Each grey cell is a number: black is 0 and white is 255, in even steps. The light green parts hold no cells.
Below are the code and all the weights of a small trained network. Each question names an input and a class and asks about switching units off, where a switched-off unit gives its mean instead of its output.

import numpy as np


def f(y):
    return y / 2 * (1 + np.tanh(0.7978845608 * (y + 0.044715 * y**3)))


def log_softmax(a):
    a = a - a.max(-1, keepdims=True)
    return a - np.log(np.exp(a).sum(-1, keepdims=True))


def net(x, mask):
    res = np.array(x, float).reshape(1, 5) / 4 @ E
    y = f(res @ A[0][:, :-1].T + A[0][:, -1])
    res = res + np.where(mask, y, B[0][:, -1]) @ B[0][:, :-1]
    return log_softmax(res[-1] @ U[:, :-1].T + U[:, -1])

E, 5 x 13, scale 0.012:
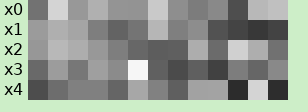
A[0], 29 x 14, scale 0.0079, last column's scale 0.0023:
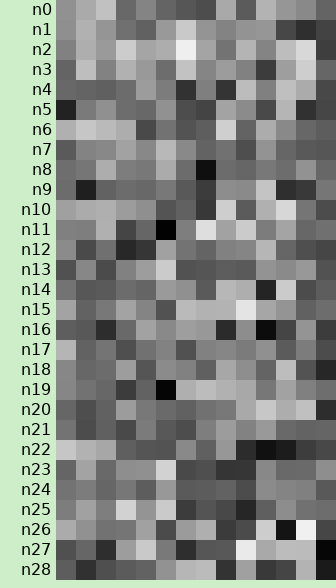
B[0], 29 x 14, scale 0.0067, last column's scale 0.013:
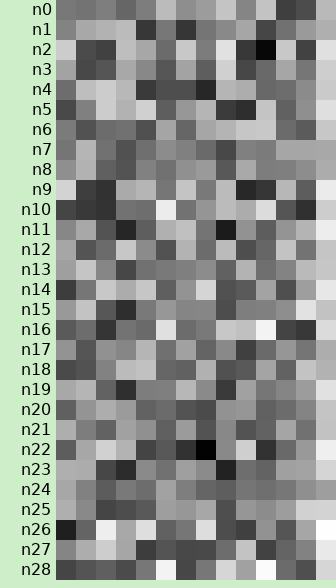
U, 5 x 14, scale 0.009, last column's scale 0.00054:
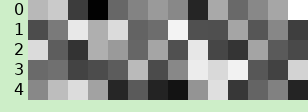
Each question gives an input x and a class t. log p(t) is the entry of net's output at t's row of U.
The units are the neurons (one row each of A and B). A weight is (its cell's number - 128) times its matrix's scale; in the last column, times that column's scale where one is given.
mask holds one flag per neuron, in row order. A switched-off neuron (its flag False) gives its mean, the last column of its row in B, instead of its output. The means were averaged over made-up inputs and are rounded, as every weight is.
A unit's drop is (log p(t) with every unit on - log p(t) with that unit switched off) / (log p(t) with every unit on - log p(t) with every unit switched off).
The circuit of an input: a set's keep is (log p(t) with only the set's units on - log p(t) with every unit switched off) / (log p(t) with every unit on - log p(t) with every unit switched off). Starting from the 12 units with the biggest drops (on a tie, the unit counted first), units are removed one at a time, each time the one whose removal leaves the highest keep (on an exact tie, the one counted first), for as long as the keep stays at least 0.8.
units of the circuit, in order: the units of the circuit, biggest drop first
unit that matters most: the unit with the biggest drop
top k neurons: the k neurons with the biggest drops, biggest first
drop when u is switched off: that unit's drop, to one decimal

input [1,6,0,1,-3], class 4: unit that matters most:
n22
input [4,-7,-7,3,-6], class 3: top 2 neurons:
n28; n16
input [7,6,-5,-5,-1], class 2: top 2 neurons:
n2; n3
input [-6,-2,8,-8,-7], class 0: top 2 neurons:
n11; n19
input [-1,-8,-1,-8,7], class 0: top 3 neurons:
n11; n19; n15
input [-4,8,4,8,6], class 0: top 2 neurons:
n23; n25
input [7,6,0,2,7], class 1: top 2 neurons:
n14; n5
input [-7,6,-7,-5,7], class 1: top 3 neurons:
n14; n5; n2
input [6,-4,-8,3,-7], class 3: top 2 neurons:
n16; n28
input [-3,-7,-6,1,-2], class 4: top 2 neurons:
n27; n4
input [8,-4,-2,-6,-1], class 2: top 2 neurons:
n2; n3
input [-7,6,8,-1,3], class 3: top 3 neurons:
n6; n10; n2
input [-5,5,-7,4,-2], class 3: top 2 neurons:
n16; n28
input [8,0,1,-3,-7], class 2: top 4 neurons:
n2; n3; n14; n5
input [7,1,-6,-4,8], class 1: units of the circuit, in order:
n14
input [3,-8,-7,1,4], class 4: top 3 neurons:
n27; n4; n10
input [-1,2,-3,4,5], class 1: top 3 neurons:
n5; n14; n11
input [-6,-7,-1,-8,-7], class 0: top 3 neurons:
n11; n19; n15
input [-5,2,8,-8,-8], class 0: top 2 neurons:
n11; n19
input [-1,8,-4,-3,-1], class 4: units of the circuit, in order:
n22
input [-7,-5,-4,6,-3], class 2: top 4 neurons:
n9; n12; n11; n19
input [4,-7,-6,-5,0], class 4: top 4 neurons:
n27; n4; n10; n20
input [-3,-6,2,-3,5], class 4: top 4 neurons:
n27; n26; n4; n20
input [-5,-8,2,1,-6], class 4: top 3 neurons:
n27; n4; n20
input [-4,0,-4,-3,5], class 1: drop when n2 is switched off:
0.1
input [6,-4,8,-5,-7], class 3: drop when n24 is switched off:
0.0
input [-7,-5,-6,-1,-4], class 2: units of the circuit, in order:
n9
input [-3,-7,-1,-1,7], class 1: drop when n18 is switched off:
0.3
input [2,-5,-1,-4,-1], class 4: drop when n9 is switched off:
0.1
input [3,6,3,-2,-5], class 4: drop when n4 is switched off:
-0.1
